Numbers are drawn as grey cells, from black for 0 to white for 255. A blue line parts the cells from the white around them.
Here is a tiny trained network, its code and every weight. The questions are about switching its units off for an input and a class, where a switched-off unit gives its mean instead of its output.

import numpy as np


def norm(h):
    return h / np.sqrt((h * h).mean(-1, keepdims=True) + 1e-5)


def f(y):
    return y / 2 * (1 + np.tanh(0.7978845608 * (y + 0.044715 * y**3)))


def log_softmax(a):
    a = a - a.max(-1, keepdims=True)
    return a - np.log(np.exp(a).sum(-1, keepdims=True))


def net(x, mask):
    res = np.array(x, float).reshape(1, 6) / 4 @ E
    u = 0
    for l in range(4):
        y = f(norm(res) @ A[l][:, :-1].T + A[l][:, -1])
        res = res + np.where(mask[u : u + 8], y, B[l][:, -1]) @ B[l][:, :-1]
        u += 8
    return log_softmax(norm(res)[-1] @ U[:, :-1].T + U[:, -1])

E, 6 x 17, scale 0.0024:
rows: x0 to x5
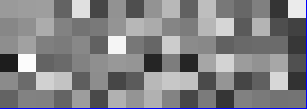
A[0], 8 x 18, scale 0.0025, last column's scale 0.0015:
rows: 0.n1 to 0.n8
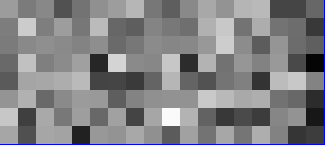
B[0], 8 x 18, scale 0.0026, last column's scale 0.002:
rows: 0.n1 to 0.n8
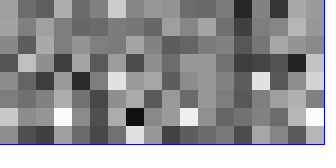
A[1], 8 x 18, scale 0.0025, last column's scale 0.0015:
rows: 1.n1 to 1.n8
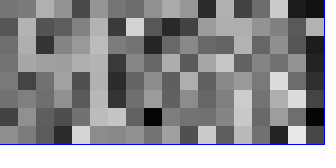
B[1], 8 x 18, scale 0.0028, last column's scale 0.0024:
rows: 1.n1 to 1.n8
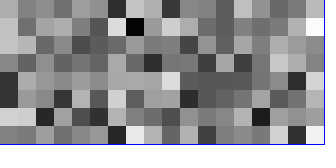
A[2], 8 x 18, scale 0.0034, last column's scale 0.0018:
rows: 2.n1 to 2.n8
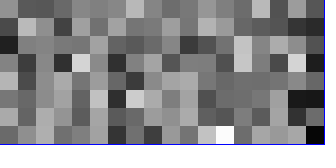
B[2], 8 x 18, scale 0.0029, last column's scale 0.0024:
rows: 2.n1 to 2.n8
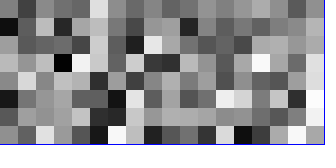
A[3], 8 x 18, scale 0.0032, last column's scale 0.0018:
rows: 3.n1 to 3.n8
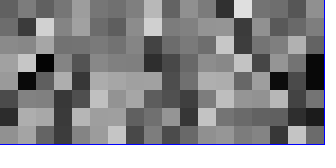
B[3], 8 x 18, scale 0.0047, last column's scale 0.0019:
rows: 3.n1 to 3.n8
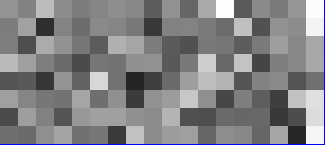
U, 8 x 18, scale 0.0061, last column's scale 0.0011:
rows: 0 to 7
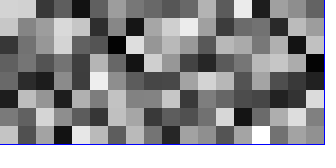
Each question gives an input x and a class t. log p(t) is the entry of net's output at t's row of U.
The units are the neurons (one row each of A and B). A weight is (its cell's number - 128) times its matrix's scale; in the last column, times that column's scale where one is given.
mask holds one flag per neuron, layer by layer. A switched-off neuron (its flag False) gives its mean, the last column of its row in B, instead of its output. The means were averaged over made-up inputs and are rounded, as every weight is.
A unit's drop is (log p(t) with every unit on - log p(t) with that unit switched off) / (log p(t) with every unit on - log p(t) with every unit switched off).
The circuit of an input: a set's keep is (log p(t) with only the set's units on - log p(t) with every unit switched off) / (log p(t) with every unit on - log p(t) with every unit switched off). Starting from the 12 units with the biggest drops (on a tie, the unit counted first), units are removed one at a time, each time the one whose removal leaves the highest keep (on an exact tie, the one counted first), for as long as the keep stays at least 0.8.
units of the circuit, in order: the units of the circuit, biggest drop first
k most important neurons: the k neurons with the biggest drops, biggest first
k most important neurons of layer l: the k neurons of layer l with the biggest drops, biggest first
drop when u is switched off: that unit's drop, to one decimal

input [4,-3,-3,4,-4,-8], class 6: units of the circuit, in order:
[2.n8]
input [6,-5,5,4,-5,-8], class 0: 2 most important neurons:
[1.n7 3.n4]
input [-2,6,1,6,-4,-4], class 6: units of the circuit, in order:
[2.n8 0.n2]
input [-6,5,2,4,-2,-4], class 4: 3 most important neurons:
[3.n5 0.n1 0.n8]
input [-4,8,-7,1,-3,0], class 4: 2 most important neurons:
[3.n5 0.n8]
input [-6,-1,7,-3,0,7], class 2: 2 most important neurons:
[1.n2 1.n6]
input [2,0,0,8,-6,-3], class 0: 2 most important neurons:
[1.n7 3.n4]
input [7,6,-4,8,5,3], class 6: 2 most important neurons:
[2.n8 1.n4]
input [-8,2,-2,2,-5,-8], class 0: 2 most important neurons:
[3.n4 0.n5]
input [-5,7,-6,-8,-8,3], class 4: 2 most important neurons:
[3.n5 0.n1]
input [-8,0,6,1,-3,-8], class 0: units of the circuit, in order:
[3.n4 1.n7]
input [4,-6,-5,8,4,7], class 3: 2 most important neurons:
[2.n3 1.n5]
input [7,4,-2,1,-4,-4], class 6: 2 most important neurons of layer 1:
[1.n4 1.n1]
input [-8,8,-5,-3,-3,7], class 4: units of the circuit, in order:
[3.n5]
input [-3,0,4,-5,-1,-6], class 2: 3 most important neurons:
[1.n2 2.n6 0.n8]
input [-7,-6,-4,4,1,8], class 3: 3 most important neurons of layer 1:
[1.n6 1.n5 1.n2]
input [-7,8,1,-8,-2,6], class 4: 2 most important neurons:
[3.n5 1.n8]
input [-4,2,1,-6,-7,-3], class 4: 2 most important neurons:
[3.n5 0.n1]
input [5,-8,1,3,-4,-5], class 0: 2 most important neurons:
[1.n7 3.n4]
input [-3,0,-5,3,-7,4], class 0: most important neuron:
[1.n7]
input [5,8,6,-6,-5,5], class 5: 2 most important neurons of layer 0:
[0.n4 0.n5]
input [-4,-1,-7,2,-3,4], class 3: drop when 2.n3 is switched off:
0.2
